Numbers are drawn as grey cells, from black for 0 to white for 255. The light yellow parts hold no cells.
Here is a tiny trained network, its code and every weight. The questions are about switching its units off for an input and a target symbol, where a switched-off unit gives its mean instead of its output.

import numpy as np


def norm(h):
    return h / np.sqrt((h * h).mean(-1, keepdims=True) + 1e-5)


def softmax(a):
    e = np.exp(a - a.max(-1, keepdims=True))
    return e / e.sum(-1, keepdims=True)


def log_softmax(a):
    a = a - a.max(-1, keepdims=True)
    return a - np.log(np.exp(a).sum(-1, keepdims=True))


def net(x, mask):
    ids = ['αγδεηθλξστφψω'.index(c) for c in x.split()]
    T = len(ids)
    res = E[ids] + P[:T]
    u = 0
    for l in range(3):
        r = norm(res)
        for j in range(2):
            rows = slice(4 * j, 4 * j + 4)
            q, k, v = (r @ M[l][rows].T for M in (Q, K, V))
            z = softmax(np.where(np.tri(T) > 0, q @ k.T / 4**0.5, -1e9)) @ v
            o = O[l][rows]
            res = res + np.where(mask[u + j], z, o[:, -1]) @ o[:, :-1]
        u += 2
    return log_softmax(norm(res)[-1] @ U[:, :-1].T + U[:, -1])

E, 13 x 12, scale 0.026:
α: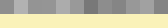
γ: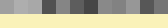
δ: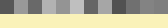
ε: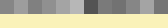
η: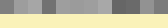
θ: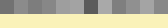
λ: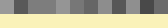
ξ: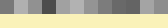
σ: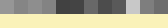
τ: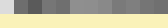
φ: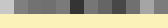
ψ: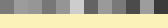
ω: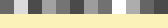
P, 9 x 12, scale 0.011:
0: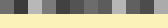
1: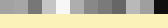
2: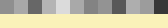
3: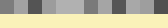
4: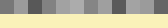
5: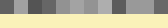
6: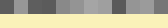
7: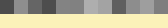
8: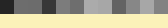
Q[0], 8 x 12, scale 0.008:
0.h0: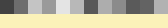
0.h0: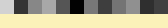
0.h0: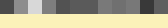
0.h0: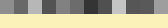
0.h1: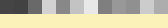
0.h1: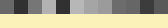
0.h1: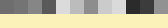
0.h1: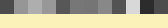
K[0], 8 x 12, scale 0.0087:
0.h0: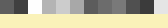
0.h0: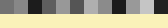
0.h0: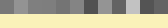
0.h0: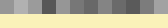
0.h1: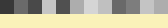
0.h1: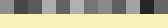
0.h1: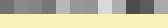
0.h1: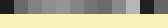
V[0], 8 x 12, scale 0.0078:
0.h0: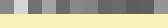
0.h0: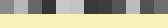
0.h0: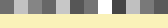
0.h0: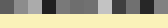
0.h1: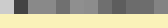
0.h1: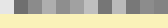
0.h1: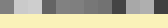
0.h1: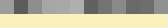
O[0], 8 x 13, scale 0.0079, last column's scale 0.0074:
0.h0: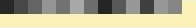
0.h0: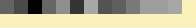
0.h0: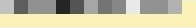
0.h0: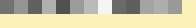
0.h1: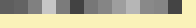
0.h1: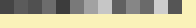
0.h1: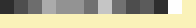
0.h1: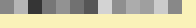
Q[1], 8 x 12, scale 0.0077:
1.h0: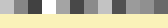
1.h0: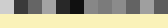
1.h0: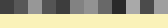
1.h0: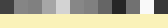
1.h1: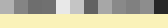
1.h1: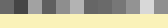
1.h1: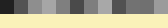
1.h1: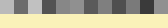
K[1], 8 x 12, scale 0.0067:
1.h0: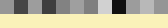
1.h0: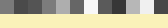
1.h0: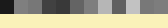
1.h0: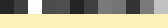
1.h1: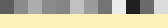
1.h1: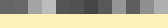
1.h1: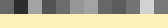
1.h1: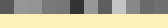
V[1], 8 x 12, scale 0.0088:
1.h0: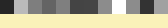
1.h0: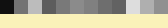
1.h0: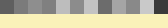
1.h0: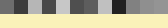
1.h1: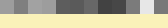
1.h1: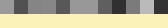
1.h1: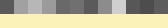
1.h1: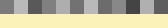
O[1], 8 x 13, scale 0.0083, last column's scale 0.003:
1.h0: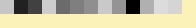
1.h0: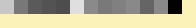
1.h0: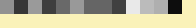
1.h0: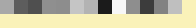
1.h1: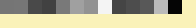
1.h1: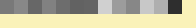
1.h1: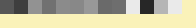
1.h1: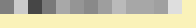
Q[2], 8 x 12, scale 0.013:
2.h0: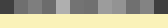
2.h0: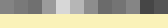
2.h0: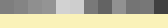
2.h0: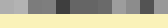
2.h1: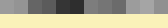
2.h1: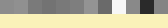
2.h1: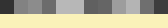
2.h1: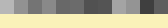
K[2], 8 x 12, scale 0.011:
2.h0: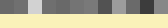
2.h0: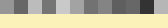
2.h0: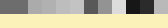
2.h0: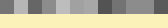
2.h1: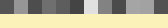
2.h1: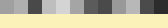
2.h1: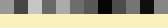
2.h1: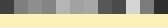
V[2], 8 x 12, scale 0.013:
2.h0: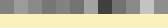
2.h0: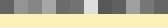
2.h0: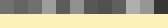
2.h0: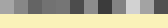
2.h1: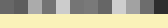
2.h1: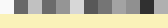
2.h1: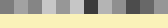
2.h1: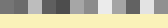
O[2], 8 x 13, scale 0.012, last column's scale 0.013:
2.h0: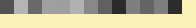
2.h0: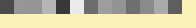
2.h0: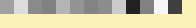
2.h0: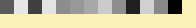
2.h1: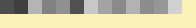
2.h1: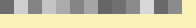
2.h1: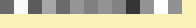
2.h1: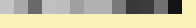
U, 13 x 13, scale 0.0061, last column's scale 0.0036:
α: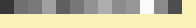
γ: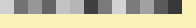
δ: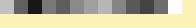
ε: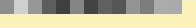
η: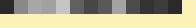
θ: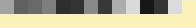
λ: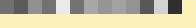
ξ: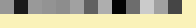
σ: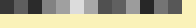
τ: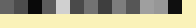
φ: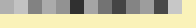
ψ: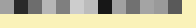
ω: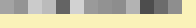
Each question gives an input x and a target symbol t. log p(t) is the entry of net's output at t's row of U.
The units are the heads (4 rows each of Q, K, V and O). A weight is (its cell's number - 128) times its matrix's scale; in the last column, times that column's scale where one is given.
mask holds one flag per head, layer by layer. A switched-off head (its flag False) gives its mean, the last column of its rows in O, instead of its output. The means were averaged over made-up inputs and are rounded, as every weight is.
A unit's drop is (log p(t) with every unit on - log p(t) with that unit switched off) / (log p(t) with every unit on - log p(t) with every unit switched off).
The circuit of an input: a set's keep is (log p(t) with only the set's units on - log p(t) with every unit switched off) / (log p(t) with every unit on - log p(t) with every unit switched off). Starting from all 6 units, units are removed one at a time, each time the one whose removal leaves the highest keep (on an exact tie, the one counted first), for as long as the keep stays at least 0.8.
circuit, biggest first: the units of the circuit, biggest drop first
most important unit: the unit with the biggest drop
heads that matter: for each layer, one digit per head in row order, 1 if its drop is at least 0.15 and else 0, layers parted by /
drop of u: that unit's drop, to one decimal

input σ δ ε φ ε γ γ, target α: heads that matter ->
11 / 11 / 11
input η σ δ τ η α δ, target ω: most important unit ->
0.h0
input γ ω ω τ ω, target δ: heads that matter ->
11 / 10 / 11
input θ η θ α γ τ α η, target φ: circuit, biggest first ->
[2.h1; 0.h1]
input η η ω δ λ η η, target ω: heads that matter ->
10 / 00 / 11
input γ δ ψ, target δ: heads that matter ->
10 / 10 / 01
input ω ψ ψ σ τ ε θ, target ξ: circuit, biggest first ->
[1.h0; 0.h0]
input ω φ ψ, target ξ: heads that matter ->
10 / 11 / 00
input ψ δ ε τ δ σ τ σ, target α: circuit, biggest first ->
[1.h1; 2.h0]
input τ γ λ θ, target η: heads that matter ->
11 / 11 / 01
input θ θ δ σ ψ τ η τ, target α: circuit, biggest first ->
[2.h0; 0.h1]
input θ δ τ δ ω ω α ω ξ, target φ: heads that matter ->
01 / 00 / 11
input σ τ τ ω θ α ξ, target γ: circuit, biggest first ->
[1.h1; 2.h1; 2.h0]
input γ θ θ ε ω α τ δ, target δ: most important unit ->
2.h1
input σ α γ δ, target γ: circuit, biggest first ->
[1.h1; 2.h0; 2.h1; 0.h1]
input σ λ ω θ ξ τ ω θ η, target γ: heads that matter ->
01 / 11 / 11
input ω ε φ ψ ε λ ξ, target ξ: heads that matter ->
11 / 11 / 00
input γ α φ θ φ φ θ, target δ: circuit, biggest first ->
[2.h1; 0.h0]
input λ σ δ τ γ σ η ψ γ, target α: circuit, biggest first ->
[2.h0; 0.h0]
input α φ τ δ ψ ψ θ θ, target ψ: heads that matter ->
01 / 11 / 01
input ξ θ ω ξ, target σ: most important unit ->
0.h0
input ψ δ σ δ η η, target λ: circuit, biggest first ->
[2.h1; 2.h0]
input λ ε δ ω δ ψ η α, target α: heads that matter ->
10 / 01 / 01
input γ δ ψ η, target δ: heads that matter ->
00 / 00 / 01
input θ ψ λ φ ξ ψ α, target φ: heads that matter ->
01 / 00 / 11
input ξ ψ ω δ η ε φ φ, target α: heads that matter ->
11 / 11 / 11
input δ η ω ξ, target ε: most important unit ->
2.h1
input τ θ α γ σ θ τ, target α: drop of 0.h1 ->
0.7
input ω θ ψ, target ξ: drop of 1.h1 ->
0.5
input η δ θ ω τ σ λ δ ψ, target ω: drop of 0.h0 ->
0.8
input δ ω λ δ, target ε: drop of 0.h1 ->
0.2
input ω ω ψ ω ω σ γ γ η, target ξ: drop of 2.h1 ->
0.1
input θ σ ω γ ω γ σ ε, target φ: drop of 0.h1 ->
0.4
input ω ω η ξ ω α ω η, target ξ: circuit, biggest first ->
[1.h0]
